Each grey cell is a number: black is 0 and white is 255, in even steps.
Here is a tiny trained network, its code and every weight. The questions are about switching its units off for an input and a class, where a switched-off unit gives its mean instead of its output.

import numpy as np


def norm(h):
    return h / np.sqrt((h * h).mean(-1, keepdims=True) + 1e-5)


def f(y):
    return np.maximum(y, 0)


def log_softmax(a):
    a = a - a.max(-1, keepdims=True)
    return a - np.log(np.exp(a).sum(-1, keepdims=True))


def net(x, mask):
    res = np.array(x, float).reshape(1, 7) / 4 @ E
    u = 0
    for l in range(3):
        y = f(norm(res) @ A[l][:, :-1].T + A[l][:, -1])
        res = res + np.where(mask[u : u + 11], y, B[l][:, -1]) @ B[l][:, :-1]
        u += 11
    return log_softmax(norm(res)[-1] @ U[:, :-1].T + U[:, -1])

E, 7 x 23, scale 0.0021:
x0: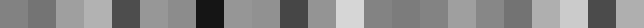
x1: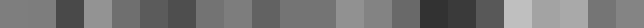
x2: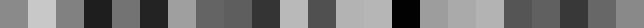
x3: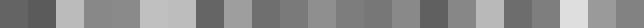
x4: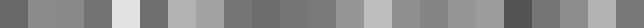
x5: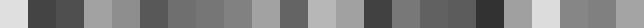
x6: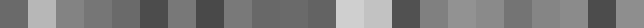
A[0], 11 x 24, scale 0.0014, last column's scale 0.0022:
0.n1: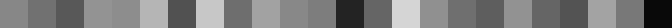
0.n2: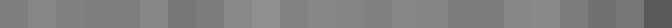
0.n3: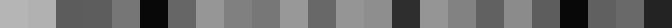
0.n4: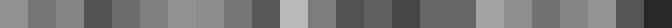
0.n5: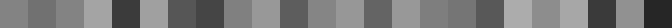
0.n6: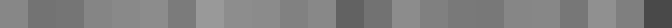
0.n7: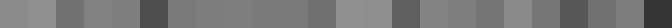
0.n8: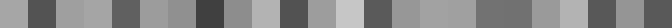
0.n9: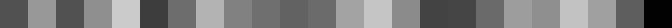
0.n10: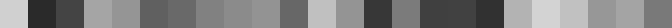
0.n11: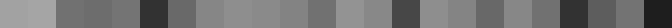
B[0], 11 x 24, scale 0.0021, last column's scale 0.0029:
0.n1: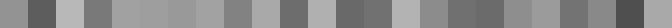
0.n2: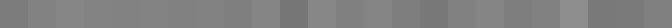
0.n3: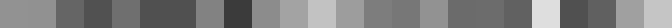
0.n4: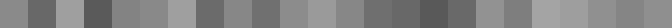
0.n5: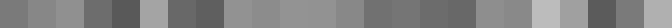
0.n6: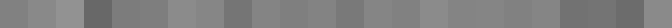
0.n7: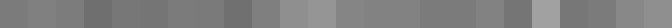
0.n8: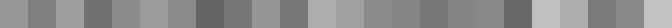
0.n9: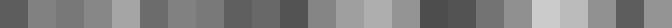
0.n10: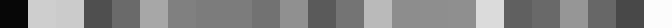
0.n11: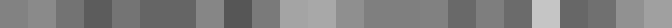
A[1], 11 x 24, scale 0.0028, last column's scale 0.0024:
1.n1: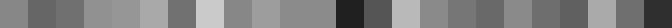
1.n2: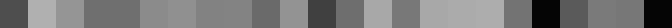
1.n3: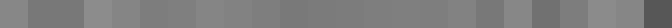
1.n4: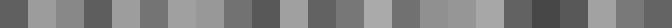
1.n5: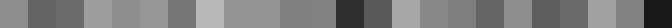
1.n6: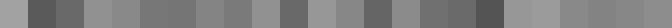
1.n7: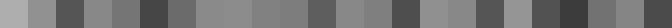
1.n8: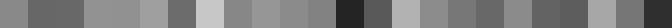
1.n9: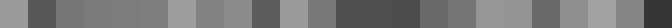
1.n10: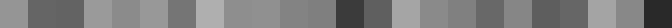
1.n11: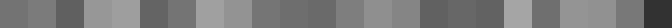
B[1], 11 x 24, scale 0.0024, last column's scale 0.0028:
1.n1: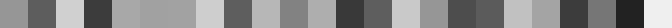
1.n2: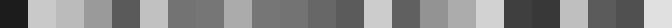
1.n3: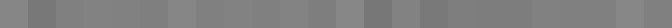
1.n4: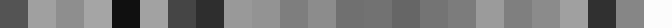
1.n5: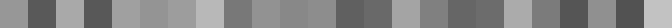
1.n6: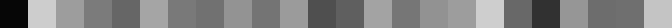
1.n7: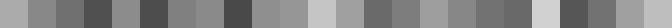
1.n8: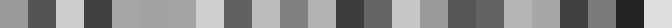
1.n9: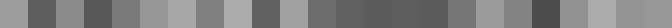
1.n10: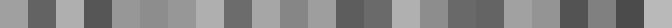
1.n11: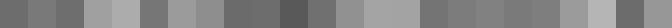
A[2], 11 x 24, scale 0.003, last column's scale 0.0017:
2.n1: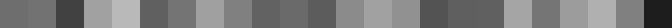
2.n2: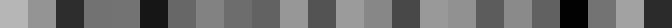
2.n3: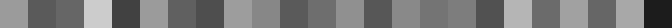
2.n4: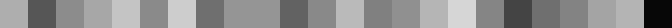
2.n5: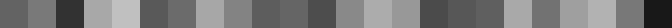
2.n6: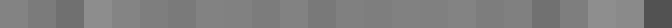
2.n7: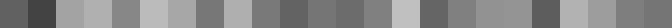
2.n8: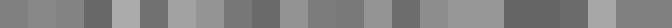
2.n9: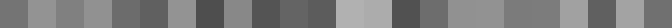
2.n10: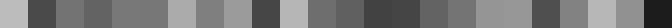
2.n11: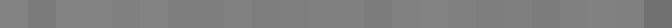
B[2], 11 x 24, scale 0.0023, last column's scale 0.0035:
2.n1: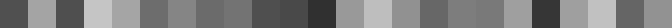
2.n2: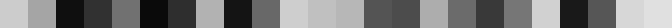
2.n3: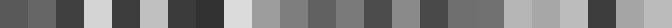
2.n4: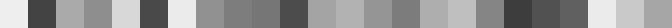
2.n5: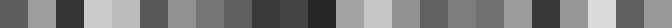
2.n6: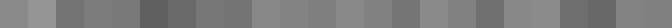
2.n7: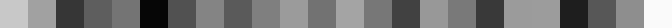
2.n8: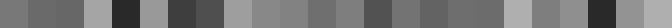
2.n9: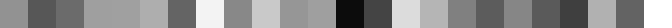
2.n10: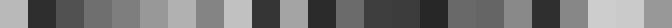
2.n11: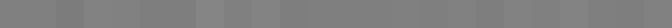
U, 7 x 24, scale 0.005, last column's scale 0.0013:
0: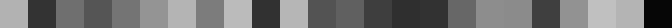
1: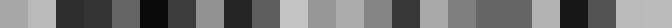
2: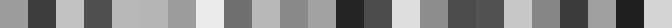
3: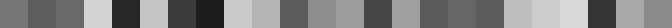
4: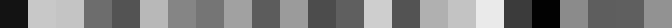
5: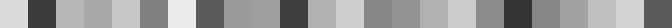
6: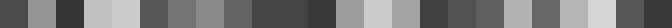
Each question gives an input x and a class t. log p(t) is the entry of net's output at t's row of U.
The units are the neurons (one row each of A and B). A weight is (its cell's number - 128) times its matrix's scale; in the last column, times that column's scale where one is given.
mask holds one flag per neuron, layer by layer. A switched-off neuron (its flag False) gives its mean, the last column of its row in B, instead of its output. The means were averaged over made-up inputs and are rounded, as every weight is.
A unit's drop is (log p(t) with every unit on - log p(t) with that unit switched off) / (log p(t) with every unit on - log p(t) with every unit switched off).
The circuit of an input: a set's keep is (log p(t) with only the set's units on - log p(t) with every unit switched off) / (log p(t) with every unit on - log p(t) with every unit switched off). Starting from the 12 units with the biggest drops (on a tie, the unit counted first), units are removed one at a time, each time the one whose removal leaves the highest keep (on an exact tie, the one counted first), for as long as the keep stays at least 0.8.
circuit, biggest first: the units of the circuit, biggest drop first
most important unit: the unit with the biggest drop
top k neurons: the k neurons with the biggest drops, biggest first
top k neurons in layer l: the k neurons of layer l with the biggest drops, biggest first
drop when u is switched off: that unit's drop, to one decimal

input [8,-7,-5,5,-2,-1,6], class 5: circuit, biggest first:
2.n4, 1.n4
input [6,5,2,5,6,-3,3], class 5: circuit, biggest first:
0.n10, 1.n2, 2.n9
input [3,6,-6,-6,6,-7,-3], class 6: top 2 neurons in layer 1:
1.n11, 1.n4
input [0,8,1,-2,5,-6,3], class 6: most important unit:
0.n9
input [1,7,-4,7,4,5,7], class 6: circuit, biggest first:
1.n4, 2.n5, 2.n1
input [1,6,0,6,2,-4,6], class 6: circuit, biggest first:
0.n10, 0.n9, 1.n2
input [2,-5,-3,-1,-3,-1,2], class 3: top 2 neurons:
2.n3, 0.n5
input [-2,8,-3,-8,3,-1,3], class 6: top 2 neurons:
2.n5, 0.n9
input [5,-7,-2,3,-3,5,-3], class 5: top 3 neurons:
2.n4, 1.n4, 0.n8
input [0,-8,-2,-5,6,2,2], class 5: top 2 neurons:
2.n4, 0.n10
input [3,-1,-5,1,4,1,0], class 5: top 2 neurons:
1.n4, 2.n4
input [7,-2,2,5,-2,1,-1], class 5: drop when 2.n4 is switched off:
1.0
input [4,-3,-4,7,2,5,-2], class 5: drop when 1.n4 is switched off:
0.4
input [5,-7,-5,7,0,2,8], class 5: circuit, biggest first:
2.n4
